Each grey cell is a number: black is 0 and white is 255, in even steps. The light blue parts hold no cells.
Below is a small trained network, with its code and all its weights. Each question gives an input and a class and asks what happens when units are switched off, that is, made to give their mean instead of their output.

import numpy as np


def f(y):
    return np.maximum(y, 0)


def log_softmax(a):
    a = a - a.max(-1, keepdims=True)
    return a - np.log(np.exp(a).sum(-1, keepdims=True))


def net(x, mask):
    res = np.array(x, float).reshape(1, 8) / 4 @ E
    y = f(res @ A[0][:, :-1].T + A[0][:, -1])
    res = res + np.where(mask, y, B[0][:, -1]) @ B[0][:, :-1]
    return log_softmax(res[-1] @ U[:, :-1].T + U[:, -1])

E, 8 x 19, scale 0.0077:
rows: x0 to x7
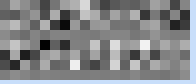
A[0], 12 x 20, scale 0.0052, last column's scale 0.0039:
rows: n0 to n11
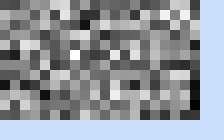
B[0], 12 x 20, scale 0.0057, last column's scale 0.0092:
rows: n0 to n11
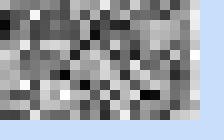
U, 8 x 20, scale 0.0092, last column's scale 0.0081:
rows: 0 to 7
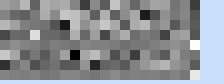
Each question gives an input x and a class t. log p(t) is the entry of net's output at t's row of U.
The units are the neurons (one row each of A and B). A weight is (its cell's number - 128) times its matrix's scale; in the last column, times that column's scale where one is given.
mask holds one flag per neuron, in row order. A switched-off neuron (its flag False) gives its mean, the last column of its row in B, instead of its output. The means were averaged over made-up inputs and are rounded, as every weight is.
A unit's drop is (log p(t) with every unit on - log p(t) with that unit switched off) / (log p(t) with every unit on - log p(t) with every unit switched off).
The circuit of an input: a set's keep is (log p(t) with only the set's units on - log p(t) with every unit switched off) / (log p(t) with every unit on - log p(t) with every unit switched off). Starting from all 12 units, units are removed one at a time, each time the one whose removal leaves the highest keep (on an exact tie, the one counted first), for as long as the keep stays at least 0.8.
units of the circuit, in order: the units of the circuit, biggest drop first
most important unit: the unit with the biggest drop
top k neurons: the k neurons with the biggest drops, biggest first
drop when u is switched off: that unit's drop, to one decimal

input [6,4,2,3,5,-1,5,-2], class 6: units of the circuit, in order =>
(n3)
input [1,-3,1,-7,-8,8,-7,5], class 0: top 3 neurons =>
(n8; n9; n5)
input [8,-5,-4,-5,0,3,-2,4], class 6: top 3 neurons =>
(n3; n11; n5)
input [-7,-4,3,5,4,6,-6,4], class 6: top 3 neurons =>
(n2; n5; n4)
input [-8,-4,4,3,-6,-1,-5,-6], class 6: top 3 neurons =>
(n2; n9; n5)
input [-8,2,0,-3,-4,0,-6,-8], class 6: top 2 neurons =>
(n2; n5)
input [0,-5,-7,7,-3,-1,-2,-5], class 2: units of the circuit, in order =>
(n7; n0)
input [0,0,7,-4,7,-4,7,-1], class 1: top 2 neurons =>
(n9; n7)
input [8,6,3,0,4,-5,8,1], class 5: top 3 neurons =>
(n5; n2; n1)
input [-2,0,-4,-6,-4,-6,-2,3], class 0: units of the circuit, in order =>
(n4; n10)
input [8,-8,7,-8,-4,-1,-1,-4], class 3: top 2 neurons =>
(n1; n2)
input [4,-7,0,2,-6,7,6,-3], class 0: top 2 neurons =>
(n8; n9)
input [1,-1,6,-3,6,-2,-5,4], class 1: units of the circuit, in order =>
(n9; n7)
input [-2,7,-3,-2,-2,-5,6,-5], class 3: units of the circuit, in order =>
(n11)
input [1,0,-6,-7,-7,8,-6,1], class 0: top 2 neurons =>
(n8; n9)
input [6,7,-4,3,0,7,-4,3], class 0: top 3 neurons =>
(n8; n1; n2)
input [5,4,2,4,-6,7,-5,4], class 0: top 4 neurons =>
(n8; n9; n5; n2)
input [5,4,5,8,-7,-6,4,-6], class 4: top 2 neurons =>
(n9; n8)
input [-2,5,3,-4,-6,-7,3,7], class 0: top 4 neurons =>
(n4; n10; n9; n1)
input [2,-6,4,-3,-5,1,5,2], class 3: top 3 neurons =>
(n1; n9; n0)
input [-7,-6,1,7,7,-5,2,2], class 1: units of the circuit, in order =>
(n9)
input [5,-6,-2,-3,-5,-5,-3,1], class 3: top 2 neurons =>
(n1; n9)
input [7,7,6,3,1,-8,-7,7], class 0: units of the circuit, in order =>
(n4; n10)
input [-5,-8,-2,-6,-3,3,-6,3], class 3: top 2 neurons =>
(n1; n5)
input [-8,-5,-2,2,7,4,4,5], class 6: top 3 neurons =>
(n2; n6; n0)
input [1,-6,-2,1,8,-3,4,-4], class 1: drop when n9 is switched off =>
1.3
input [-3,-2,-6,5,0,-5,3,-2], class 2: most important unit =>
n7
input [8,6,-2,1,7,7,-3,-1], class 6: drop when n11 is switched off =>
-0.1
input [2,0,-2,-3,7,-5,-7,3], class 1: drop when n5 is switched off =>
0.2
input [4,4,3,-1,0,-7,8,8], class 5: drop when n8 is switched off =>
0.2
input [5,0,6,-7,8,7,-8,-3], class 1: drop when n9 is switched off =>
0.9
